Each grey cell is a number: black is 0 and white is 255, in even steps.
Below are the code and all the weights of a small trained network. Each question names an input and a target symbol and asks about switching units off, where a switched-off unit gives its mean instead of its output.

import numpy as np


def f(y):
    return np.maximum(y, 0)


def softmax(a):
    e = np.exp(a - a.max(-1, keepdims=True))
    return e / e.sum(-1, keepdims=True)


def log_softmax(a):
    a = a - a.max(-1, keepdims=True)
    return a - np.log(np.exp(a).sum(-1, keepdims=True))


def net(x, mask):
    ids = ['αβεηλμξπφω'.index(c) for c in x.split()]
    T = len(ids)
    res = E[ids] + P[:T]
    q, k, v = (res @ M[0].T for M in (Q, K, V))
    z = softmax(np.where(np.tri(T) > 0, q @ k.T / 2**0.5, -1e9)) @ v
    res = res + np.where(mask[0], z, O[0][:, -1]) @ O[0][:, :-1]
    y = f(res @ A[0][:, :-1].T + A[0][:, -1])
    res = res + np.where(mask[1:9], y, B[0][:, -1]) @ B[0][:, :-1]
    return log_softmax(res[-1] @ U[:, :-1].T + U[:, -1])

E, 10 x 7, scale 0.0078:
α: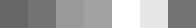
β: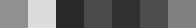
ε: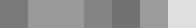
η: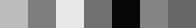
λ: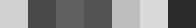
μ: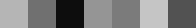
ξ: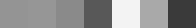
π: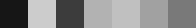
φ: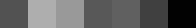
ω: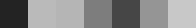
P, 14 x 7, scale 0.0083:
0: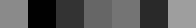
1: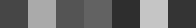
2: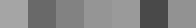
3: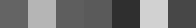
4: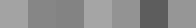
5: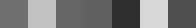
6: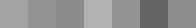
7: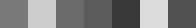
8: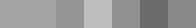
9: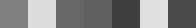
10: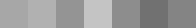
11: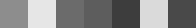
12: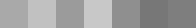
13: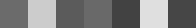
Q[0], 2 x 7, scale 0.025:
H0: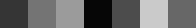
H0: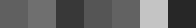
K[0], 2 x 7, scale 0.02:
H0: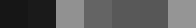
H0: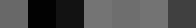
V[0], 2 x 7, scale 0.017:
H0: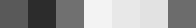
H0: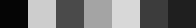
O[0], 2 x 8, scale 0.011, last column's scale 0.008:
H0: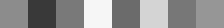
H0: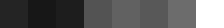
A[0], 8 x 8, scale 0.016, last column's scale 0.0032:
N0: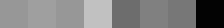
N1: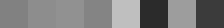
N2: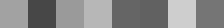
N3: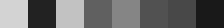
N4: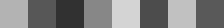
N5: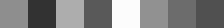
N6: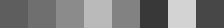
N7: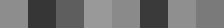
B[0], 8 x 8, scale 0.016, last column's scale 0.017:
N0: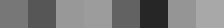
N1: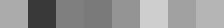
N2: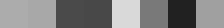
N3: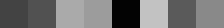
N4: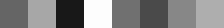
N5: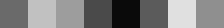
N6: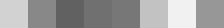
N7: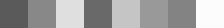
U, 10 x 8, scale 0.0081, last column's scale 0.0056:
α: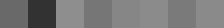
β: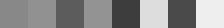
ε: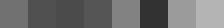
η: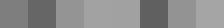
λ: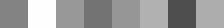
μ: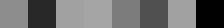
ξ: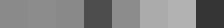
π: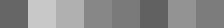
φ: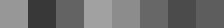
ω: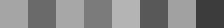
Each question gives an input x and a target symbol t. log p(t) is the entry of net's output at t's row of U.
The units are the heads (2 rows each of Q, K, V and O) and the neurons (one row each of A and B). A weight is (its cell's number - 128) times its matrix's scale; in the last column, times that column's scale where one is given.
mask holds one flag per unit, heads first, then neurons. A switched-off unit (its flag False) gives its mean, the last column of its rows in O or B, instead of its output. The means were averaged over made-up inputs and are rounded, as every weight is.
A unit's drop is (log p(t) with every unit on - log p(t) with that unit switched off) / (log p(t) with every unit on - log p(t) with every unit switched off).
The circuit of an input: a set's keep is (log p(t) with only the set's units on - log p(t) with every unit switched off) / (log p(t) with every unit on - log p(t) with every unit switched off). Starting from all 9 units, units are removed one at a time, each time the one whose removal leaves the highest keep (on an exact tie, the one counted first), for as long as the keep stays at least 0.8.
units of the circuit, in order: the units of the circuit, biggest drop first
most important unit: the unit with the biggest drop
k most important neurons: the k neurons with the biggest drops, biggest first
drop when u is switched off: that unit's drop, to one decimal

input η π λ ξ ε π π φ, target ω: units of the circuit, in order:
[H0; N0; N1]
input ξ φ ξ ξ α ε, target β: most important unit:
N7
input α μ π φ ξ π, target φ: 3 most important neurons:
[N0; N2; N7]
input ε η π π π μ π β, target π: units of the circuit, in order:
[H0; N0]
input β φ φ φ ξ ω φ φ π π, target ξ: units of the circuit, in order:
[H0; N1]
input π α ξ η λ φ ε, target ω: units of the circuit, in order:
[H0; N0; N4]
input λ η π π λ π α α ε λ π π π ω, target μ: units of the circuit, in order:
[N0; H0]
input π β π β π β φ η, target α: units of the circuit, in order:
[H0; N7]
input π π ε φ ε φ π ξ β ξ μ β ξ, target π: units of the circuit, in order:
[N5; N1]
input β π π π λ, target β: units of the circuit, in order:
[N3; H0]
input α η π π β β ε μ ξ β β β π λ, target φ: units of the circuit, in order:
[H0; N0; N2]
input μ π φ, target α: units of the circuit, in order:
[N7; H0]
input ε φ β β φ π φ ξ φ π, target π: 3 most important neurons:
[N0; N1; N2]
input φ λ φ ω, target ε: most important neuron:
[N7]
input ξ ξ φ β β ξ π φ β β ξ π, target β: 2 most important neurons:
[N7; N0]
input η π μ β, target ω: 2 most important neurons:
[N0; N1]
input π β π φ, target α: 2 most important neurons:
[N7; N4]
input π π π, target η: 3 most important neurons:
[N7; N4; N1]
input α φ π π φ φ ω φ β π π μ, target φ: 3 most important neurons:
[N0; N2; N7]
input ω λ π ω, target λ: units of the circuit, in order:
[H0]
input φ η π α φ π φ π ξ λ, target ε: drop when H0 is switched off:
0.8
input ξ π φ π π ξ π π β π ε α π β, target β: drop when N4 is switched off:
0.0
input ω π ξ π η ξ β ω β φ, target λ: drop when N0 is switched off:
0.2
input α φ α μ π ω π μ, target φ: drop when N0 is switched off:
0.6
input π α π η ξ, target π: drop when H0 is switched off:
-0.1
